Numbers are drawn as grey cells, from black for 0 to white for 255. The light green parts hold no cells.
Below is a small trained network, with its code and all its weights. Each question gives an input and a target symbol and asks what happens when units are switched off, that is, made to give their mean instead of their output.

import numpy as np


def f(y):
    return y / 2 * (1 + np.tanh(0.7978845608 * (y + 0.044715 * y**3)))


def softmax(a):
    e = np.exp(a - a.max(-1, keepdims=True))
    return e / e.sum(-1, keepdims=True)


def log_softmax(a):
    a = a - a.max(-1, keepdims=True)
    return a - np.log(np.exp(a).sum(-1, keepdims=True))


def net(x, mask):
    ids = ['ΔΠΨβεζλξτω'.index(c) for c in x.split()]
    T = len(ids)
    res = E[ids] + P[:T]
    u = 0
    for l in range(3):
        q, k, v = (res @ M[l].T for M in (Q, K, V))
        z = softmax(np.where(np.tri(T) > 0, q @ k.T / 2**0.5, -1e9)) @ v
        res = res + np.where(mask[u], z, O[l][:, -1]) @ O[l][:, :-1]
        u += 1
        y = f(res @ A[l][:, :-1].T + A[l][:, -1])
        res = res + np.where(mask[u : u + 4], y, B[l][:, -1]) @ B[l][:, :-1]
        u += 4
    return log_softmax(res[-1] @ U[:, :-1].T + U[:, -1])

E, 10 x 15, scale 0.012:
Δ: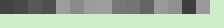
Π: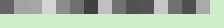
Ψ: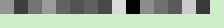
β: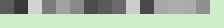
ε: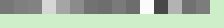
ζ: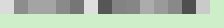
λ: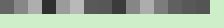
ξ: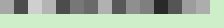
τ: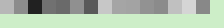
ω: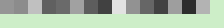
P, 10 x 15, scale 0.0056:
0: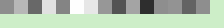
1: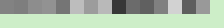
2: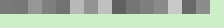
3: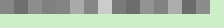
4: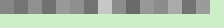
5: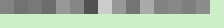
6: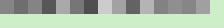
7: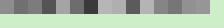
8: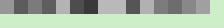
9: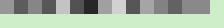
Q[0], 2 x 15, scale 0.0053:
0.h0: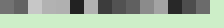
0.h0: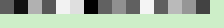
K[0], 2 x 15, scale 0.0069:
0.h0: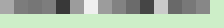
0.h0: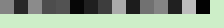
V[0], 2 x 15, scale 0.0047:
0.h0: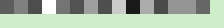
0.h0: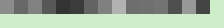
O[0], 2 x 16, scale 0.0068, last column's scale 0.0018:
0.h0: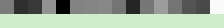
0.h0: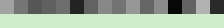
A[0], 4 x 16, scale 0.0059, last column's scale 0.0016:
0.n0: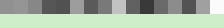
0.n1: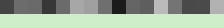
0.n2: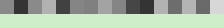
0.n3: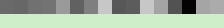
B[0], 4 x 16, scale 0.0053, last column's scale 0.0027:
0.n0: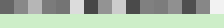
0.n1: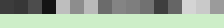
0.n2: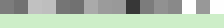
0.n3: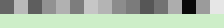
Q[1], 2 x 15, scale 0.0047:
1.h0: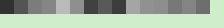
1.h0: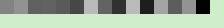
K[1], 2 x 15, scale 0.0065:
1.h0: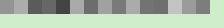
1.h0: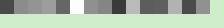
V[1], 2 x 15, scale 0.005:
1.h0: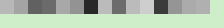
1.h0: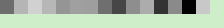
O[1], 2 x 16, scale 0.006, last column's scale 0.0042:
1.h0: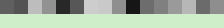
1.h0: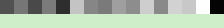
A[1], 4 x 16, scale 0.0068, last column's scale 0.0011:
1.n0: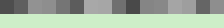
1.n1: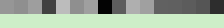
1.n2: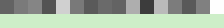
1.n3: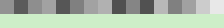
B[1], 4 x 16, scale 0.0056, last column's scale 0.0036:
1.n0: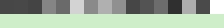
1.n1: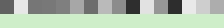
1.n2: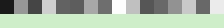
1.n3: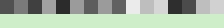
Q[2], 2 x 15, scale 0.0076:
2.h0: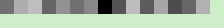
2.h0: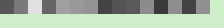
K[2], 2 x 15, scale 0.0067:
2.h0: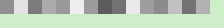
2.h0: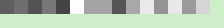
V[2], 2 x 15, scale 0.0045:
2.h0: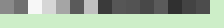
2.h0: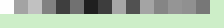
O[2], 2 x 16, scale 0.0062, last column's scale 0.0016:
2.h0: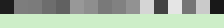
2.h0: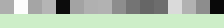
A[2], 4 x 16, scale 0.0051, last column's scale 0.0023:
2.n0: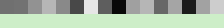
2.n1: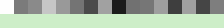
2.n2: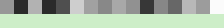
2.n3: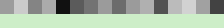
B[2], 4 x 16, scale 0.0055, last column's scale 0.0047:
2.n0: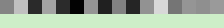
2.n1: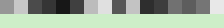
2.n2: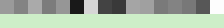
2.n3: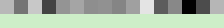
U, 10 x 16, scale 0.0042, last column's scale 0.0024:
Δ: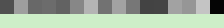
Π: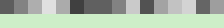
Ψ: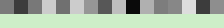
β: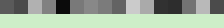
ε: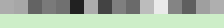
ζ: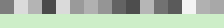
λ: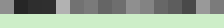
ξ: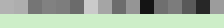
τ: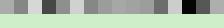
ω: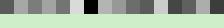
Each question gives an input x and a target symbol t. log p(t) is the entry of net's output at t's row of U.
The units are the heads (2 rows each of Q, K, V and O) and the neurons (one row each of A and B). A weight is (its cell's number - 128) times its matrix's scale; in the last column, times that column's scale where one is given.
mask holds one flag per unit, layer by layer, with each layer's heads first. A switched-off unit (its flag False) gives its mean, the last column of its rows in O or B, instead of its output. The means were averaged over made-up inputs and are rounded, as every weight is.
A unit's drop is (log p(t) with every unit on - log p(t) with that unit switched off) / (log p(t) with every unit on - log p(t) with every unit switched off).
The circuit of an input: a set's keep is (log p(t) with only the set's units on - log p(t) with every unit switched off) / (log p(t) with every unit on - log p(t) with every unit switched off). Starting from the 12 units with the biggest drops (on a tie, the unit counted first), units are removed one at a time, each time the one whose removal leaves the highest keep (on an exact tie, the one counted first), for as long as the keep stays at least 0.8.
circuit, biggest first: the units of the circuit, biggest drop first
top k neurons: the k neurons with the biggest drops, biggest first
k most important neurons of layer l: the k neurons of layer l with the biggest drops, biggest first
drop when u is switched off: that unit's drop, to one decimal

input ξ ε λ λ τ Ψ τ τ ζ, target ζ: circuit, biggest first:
1.n1, 0.h0, 1.h0
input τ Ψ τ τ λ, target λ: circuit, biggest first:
0.h0, 0.n1
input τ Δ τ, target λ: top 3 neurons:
0.n1, 1.n0, 1.n3
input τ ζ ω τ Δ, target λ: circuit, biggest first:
2.h0, 0.n1
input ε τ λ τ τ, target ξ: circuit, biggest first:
2.h0, 2.n1, 1.h0, 0.n3
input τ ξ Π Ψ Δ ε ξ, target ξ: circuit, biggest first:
1.h0, 2.n1, 0.h0, 0.n2
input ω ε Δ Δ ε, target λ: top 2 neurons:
0.n1, 0.n2
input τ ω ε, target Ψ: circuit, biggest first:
1.h0, 0.h0, 1.n0
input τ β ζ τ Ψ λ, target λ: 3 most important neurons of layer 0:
0.n1, 0.n3, 0.n2
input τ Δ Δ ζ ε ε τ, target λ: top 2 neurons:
0.n1, 1.n3
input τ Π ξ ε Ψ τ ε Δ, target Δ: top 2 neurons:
1.n2, 0.n2
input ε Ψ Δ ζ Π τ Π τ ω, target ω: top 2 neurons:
1.n1, 0.n0
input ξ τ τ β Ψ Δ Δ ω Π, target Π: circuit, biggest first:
1.n2, 1.h0, 0.h0, 0.n2
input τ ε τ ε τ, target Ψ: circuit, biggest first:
1.h0, 0.h0, 2.n1
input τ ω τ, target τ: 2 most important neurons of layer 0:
0.n0, 0.n1
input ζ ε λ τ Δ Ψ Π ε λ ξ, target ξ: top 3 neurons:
1.n0, 2.n1, 1.n3
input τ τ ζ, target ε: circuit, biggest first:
2.n0, 1.n0
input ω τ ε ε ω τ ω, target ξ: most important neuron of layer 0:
0.n2
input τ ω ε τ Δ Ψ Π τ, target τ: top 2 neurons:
2.n3, 0.n2
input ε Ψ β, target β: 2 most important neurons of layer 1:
1.n3, 1.n2
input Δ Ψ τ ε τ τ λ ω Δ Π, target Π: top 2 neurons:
1.n2, 0.n2
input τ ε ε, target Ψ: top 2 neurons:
1.n0, 2.n1
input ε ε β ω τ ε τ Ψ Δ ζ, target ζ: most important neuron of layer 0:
0.n2
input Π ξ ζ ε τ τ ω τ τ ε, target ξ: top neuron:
0.n2
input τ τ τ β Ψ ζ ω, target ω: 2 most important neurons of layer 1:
1.n1, 1.n2
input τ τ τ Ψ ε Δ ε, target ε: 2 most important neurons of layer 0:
0.n3, 0.n0
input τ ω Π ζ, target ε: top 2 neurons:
2.n0, 1.n0
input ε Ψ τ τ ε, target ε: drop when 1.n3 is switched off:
0.0
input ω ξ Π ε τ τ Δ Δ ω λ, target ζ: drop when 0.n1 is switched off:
0.1
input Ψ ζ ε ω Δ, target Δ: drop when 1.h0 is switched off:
0.6
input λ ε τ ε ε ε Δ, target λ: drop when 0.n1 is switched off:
0.6
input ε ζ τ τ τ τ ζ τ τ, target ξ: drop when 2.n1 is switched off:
0.4
